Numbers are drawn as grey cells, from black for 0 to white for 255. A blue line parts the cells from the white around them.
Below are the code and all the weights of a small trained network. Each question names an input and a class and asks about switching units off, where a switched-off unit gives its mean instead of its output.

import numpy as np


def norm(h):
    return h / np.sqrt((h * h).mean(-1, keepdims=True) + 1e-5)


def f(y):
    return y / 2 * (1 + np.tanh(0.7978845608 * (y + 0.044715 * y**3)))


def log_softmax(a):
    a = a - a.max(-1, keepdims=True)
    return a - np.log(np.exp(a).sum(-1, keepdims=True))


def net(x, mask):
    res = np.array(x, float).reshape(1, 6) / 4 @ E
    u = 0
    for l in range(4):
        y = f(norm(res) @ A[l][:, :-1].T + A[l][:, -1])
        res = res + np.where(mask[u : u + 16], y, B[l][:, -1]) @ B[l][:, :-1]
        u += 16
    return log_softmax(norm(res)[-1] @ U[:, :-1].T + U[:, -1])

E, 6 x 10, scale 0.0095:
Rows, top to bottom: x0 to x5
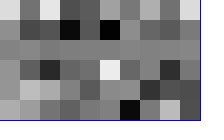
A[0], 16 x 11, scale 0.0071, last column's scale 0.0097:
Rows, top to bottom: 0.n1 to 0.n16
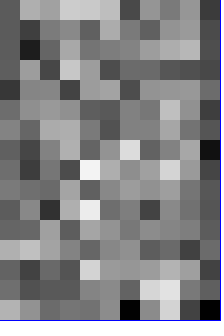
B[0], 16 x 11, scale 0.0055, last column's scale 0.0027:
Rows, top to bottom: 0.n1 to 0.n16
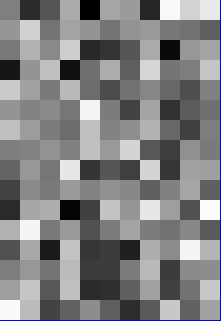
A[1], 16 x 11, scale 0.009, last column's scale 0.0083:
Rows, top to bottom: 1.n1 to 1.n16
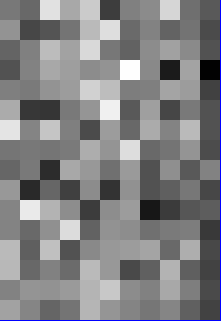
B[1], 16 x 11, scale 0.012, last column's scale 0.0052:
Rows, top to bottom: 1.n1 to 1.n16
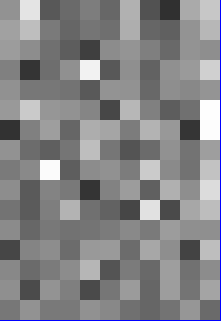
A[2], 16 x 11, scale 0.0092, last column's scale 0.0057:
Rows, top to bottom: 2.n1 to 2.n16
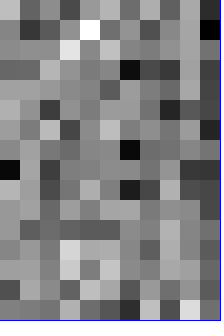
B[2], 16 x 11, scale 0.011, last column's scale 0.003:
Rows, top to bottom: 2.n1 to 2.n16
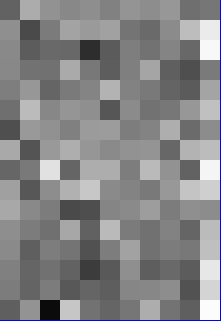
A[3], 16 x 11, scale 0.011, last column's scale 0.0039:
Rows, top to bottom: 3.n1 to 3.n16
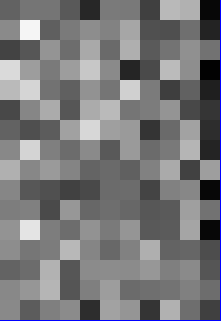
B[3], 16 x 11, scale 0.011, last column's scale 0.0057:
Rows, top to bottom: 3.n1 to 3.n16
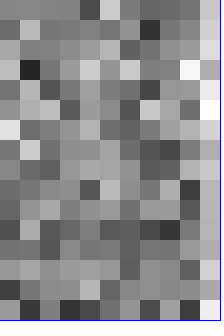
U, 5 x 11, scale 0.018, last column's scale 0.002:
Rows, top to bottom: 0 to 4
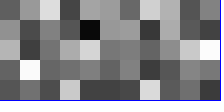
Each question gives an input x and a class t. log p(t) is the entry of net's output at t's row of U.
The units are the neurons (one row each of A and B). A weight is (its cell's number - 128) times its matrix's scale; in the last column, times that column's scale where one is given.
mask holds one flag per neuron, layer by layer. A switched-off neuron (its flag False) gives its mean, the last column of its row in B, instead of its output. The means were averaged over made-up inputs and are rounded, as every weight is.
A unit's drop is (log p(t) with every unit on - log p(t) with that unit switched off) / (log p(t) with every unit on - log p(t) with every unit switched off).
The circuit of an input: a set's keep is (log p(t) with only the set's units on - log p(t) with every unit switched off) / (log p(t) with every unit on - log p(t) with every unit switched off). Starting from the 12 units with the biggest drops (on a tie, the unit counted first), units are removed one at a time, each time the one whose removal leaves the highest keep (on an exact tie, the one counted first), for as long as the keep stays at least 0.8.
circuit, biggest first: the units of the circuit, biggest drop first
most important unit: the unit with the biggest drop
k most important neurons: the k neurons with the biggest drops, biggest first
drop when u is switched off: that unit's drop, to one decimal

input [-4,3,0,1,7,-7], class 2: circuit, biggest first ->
1.n4
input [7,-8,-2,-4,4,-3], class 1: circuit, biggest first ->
2.n3, 2.n14
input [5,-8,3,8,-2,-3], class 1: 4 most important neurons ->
0.n1, 2.n3, 1.n1, 1.n15
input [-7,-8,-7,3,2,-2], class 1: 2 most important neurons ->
0.n1, 1.n7
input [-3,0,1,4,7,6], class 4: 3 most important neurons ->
1.n11, 2.n16, 2.n4
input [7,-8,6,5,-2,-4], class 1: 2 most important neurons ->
0.n1, 2.n3
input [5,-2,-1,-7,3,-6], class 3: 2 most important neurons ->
1.n1, 1.n3
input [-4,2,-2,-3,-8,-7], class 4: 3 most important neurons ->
0.n3, 0.n9, 2.n16
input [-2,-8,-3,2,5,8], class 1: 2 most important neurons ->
0.n1, 2.n14
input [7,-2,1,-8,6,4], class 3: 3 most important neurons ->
1.n1, 2.n9, 0.n11
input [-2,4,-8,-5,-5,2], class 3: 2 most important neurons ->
1.n1, 1.n11
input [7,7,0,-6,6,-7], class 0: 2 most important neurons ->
1.n13, 0.n1
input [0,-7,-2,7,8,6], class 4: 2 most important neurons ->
1.n11, 0.n13
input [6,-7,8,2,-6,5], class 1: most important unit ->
0.n1
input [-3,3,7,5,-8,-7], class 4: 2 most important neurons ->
0.n3, 2.n16
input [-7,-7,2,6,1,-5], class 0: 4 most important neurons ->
2.n9, 0.n11, 1.n9, 0.n4
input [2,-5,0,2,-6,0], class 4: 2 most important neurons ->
0.n9, 2.n16
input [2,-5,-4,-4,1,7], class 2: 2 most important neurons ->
0.n16, 2.n10
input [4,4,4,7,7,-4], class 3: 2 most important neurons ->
1.n6, 2.n6
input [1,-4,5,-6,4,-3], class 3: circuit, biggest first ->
1.n1
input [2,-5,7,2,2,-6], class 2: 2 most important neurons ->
1.n4, 2.n2
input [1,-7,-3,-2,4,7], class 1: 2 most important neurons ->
0.n1, 2.n14
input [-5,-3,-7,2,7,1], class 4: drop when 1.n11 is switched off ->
1.2
